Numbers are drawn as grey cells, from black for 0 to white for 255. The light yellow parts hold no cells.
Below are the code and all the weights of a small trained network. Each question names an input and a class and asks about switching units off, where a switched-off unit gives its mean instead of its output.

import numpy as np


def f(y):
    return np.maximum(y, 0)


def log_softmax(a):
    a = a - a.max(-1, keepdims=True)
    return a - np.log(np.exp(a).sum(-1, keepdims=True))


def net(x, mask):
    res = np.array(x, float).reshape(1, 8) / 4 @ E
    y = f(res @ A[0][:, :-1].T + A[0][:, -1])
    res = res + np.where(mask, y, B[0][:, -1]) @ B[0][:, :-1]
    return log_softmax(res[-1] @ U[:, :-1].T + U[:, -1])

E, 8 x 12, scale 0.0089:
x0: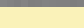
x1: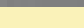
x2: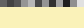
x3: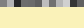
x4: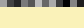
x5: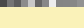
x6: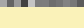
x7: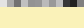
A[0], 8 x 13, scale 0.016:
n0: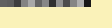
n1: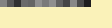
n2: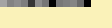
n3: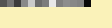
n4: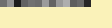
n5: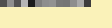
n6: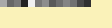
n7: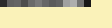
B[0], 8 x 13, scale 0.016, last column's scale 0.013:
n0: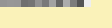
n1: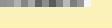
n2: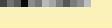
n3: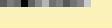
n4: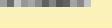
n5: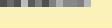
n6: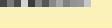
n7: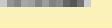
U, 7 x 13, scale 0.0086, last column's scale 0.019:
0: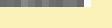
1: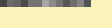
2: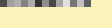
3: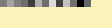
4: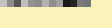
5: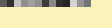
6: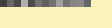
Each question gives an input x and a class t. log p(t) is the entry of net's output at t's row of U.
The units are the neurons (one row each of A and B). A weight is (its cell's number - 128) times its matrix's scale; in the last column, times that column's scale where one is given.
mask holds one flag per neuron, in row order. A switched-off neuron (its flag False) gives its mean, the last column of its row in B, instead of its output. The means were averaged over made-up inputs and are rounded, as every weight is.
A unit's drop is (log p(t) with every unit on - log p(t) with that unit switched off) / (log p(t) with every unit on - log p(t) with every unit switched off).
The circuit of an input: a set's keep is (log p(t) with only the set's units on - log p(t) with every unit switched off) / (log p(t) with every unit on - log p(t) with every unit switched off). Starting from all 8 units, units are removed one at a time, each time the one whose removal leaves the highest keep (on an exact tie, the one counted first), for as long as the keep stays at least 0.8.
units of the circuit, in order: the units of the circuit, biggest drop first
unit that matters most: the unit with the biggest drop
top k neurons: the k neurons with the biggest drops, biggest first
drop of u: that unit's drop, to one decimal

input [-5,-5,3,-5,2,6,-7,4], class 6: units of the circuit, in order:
n5
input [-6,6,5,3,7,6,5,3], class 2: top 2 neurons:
n1, n2
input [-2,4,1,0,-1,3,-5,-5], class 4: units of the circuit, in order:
n7, n1
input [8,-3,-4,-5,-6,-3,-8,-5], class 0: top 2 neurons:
n1, n6
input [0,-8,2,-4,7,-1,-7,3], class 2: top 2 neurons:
n1, n6
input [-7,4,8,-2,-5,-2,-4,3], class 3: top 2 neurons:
n0, n1
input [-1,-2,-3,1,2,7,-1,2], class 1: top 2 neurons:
n3, n0
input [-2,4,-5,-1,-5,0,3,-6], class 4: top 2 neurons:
n7, n1
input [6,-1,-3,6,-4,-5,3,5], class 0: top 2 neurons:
n1, n7
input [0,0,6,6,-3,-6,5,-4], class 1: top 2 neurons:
n2, n1
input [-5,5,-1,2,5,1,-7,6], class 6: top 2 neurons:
n5, n7
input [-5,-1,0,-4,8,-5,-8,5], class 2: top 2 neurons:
n1, n6
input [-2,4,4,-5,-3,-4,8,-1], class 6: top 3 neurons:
n6, n4, n1
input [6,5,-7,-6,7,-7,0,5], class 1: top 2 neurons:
n2, n0
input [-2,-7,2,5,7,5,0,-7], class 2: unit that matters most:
n1
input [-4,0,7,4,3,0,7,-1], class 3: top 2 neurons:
n0, n5
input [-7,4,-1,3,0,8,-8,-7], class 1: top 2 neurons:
n3, n6
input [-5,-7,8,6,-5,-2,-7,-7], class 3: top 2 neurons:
n0, n1
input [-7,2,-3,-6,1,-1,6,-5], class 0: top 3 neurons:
n4, n7, n0
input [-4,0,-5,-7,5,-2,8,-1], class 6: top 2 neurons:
n6, n4
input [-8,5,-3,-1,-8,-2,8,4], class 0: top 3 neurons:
n1, n5, n6
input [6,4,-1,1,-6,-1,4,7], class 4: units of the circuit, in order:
n1
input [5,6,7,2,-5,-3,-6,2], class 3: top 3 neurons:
n0, n1, n6
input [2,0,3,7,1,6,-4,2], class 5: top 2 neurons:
n4, n2
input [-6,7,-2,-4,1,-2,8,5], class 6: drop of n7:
0.1
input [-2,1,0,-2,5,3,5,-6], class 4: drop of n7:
0.9
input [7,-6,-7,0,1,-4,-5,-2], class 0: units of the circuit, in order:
n0
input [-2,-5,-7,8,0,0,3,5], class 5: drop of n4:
0.7
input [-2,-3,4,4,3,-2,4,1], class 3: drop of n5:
0.2
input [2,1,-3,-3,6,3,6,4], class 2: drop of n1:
0.8
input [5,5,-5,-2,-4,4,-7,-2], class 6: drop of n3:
0.0
